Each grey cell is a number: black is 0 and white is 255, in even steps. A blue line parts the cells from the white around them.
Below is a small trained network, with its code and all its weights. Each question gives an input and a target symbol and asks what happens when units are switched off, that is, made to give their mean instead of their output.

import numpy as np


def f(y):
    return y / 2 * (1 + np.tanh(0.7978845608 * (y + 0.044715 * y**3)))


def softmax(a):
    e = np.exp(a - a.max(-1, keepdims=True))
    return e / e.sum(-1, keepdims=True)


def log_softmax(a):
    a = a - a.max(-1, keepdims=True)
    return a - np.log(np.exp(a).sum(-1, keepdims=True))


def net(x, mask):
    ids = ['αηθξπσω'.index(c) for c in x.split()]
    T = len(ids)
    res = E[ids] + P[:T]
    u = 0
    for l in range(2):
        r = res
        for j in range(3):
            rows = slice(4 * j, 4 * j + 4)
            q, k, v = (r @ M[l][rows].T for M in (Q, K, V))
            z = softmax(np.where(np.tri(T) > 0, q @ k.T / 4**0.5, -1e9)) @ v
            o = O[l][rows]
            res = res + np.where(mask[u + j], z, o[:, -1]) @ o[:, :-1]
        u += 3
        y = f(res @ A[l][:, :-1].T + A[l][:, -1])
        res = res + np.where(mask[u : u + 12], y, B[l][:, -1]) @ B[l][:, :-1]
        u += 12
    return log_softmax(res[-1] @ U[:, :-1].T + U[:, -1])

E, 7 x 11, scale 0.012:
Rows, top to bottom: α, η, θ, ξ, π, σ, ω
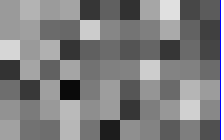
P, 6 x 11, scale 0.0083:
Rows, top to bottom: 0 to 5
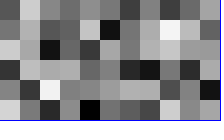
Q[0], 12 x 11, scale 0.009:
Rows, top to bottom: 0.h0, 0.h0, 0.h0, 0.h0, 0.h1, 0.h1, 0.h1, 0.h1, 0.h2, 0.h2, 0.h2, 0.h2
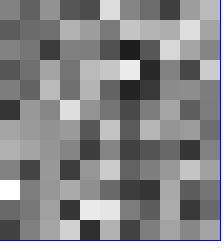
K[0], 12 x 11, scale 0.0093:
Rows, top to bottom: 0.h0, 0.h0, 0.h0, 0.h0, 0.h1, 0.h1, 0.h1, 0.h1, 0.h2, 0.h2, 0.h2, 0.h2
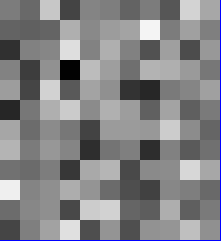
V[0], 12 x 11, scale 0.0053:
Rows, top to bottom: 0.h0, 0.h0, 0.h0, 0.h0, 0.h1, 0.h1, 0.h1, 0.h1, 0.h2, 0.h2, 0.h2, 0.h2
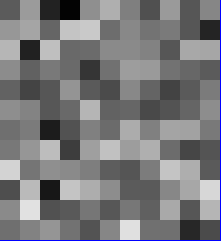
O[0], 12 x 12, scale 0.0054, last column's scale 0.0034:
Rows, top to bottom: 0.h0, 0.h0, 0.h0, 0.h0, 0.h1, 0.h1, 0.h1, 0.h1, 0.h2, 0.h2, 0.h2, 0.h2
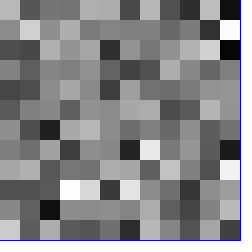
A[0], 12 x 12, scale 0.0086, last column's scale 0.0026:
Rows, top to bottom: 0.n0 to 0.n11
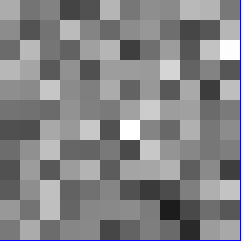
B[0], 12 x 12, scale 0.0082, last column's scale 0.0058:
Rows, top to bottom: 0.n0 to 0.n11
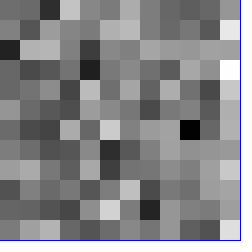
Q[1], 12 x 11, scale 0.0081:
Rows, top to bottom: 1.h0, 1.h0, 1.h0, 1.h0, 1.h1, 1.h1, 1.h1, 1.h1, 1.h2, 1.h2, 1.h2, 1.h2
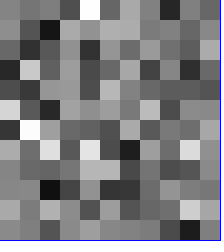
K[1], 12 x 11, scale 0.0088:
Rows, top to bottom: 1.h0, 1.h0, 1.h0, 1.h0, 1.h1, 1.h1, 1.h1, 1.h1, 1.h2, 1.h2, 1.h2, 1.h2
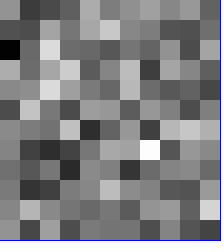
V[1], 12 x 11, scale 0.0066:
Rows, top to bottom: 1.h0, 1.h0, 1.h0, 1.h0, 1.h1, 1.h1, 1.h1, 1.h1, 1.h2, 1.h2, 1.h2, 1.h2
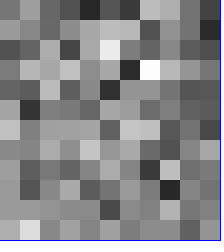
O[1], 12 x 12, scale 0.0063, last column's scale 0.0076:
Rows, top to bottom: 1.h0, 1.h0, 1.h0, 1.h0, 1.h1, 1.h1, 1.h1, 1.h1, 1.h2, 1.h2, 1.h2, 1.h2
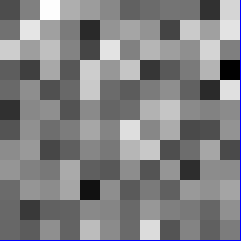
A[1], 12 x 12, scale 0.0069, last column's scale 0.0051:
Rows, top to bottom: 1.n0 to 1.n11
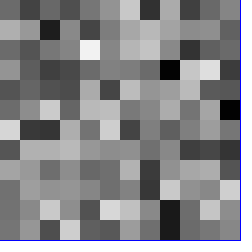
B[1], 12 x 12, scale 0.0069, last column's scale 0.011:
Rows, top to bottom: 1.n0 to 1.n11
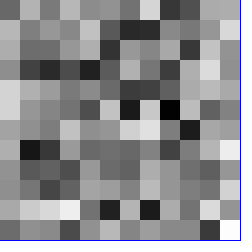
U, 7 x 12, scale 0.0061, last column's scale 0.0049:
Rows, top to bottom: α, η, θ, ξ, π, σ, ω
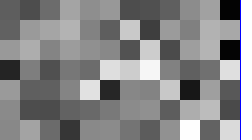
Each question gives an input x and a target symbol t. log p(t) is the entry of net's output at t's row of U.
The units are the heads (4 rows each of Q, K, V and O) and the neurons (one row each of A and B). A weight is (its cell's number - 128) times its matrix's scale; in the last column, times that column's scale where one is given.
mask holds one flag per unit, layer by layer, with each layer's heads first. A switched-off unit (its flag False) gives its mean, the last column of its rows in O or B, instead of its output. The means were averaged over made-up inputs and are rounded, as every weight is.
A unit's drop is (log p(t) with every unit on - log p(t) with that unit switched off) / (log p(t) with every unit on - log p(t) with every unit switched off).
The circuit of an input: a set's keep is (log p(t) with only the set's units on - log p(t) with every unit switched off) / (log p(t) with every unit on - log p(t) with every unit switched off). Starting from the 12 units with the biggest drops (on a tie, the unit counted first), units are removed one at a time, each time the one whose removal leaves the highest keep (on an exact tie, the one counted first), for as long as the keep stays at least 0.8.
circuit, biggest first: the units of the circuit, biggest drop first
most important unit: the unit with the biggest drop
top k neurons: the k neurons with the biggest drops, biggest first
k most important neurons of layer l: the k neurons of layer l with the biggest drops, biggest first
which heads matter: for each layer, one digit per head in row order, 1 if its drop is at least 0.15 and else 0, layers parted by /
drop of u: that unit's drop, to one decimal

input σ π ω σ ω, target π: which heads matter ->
001 / 010
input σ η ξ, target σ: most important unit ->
0.n3
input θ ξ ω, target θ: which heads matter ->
000 / 110
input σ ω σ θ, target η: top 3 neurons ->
[1.n10 0.n9 0.n2]
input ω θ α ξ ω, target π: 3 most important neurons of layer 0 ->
[0.n3 0.n4 0.n0]
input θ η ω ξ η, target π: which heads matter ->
001 / 001
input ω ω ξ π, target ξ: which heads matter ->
100 / 100
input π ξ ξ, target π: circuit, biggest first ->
[1.h0 1.n1 0.h0 0.h2]
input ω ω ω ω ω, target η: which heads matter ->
000 / 100
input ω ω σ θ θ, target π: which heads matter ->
000 / 001
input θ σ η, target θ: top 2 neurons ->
[0.n10 1.n6]
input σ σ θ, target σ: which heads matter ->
001 / 110
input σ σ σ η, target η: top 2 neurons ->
[1.n10 0.n2]
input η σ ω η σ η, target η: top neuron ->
[1.n10]
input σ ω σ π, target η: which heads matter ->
000 / 010
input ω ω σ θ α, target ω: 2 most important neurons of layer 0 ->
[0.n7 0.n6]
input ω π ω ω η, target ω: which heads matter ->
011 / 000
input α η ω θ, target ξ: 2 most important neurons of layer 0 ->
[0.n10 0.n9]
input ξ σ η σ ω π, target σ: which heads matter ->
000 / 110
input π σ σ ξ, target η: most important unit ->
1.h1
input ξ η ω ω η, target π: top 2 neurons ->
[0.n4 1.n2]
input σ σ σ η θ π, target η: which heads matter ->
100 / 100
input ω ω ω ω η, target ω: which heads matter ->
001 / 000
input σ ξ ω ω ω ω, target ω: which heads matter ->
000 / 000
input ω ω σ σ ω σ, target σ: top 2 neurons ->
[1.n3 0.n3]
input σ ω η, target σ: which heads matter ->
001 / 110
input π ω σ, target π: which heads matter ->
100 / 100
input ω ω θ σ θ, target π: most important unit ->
1.h2
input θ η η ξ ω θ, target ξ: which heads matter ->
001 / 100
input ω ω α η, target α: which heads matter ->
000 / 110
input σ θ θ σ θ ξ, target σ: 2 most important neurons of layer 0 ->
[0.n3 0.n6]
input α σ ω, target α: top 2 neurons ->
[0.n3 0.n2]
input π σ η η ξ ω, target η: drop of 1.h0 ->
1.3
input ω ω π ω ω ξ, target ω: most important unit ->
1.n1
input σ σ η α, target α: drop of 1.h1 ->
0.4
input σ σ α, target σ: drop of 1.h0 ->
0.3
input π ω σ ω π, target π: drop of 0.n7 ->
0.1
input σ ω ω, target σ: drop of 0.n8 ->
0.0
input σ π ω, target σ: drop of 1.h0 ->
0.4
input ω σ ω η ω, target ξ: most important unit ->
0.h2
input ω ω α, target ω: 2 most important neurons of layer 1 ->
[1.n1 1.n7]
